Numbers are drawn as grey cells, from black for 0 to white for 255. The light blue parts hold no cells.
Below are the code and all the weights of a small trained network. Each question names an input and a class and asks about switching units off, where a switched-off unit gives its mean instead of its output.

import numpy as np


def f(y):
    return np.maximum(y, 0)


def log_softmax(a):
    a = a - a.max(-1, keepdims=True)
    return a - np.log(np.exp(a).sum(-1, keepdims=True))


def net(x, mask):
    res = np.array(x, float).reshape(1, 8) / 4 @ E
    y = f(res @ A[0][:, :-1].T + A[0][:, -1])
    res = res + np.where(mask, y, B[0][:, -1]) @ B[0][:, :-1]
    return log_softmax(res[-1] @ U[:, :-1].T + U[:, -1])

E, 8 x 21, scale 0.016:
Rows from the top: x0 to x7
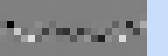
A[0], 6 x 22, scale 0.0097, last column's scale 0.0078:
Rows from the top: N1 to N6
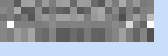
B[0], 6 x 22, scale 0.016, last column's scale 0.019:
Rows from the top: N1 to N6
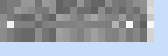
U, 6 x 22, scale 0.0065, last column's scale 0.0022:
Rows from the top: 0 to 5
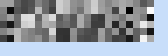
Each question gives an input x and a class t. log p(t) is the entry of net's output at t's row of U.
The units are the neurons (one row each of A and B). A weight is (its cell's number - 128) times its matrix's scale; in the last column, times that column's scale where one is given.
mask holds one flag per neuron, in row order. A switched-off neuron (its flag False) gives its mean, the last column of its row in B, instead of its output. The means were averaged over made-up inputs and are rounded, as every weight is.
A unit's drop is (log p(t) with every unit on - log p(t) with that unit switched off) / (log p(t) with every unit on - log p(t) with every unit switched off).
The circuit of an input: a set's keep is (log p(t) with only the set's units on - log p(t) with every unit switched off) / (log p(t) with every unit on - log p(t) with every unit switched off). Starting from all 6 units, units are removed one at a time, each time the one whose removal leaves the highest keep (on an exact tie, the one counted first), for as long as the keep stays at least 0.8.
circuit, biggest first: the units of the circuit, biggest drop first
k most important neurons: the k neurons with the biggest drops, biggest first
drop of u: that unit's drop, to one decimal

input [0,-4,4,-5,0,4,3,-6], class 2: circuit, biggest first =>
[N3]
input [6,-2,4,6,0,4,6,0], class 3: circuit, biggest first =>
[N4, N3]
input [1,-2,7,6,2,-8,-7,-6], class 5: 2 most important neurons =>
[N2, N4]
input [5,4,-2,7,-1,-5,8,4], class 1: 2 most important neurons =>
[N4, N3]
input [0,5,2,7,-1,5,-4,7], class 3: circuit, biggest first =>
[N4, N1]
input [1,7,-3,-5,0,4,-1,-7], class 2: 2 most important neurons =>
[N3, N1]
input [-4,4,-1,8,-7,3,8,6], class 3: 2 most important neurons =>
[N1, N4]
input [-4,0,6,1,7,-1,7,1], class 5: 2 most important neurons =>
[N4, N2]
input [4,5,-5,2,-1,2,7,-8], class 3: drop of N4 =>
0.7
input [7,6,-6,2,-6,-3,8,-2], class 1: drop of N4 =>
1.0
